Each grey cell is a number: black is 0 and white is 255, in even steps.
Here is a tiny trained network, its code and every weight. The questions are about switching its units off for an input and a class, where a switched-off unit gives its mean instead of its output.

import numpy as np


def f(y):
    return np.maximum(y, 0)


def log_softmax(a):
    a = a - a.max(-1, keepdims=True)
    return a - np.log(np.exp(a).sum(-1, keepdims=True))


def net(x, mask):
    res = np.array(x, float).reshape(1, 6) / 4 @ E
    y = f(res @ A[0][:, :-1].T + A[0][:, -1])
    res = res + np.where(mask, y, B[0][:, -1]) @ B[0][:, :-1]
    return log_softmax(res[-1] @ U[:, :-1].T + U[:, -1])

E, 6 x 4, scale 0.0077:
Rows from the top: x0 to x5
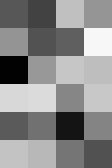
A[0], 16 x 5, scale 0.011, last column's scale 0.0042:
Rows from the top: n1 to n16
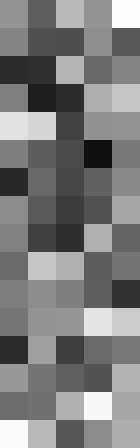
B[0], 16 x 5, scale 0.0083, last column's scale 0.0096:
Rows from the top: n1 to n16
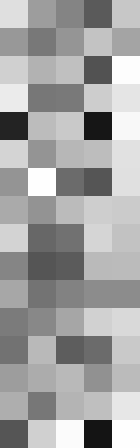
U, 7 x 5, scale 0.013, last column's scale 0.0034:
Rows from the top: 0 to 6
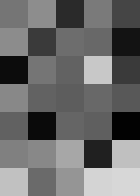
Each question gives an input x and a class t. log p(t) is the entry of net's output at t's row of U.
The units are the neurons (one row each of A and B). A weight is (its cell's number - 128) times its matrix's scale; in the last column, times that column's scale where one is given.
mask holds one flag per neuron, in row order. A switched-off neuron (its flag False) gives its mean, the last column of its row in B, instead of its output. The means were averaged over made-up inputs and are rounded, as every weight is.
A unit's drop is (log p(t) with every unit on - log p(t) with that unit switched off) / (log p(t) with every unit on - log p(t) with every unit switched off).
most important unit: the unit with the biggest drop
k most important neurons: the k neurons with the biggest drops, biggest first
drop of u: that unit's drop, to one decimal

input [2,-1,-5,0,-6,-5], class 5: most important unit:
n4
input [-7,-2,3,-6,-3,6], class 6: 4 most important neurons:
n16, n5, n6, n10
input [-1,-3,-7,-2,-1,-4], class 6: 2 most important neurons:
n6, n5
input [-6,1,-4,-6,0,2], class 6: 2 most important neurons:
n6, n8
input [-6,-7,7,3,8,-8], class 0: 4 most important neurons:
n16, n7, n5, n13
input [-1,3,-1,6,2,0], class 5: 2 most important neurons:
n5, n16
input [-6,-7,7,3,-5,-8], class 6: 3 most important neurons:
n5, n16, n10
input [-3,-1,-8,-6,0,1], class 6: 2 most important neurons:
n6, n8
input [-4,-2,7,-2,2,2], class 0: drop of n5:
0.3
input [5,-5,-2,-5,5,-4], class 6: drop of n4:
0.1
